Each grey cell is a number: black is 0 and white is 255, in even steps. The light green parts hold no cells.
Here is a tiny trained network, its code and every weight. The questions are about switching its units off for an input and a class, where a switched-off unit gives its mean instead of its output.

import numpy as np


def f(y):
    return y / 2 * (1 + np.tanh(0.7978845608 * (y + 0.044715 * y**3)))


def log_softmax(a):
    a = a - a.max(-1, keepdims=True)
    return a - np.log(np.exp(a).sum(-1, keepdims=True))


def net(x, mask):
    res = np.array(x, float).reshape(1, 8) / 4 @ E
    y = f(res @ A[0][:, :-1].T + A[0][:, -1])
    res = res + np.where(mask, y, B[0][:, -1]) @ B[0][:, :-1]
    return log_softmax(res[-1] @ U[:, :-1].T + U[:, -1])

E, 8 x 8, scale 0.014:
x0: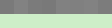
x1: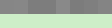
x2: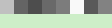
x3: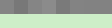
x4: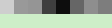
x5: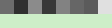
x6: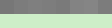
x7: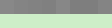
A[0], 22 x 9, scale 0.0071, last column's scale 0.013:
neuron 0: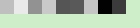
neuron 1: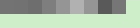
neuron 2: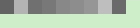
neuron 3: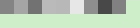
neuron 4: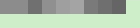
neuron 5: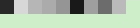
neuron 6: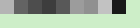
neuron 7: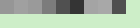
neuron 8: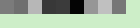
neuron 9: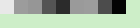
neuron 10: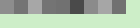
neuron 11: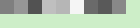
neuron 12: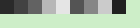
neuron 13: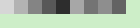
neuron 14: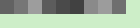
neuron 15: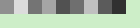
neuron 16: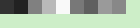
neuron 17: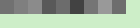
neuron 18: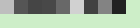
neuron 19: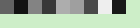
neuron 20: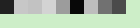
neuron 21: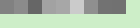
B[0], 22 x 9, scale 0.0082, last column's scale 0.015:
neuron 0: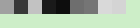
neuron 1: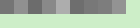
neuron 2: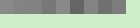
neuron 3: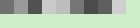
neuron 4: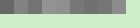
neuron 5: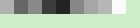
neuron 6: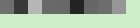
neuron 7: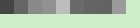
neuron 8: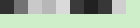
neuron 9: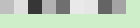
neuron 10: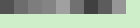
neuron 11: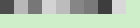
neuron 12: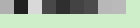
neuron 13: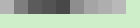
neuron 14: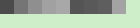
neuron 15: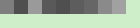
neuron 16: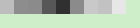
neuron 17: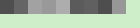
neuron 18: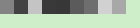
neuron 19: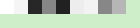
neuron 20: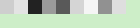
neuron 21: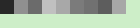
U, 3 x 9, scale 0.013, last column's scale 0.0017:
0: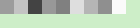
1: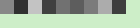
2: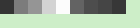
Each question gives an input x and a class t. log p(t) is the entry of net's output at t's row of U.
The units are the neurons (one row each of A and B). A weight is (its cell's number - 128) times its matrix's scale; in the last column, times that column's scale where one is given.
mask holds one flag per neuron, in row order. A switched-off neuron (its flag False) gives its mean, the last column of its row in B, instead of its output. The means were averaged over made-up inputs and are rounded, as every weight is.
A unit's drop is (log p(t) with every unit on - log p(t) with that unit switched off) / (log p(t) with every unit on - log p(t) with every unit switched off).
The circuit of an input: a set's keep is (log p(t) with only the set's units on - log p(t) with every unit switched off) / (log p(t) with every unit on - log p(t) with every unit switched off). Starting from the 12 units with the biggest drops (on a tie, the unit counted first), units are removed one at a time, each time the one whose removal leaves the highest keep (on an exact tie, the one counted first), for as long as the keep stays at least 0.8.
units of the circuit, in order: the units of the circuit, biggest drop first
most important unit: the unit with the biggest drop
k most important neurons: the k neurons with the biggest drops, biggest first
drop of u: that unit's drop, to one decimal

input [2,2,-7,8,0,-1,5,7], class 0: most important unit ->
neuron 20
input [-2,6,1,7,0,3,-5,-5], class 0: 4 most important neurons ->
neuron 12; neuron 0; neuron 18; neuron 5
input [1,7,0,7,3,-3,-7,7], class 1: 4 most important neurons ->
neuron 20; neuron 19; neuron 0; neuron 11
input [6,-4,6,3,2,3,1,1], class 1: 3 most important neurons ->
neuron 18; neuron 20; neuron 6
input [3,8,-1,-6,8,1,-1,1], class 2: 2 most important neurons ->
neuron 8; neuron 5
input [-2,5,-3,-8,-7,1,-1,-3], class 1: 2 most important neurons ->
neuron 12; neuron 19
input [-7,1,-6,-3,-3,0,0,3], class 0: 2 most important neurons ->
neuron 20; neuron 0
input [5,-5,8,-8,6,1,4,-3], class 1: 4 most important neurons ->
neuron 18; neuron 6; neuron 20; neuron 19
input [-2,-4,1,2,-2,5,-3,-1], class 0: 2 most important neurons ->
neuron 19; neuron 0
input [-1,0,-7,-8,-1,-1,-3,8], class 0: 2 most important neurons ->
neuron 20; neuron 18
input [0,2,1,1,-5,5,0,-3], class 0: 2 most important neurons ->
neuron 19; neuron 0
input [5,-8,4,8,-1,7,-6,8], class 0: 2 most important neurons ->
neuron 19; neuron 0
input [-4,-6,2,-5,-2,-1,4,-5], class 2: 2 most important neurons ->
neuron 20; neuron 19
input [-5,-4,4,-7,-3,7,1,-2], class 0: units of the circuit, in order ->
neuron 19
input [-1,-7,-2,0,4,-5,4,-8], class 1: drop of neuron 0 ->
0.4
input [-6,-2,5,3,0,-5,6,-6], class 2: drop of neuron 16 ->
0.1
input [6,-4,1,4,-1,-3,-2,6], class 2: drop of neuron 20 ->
0.3
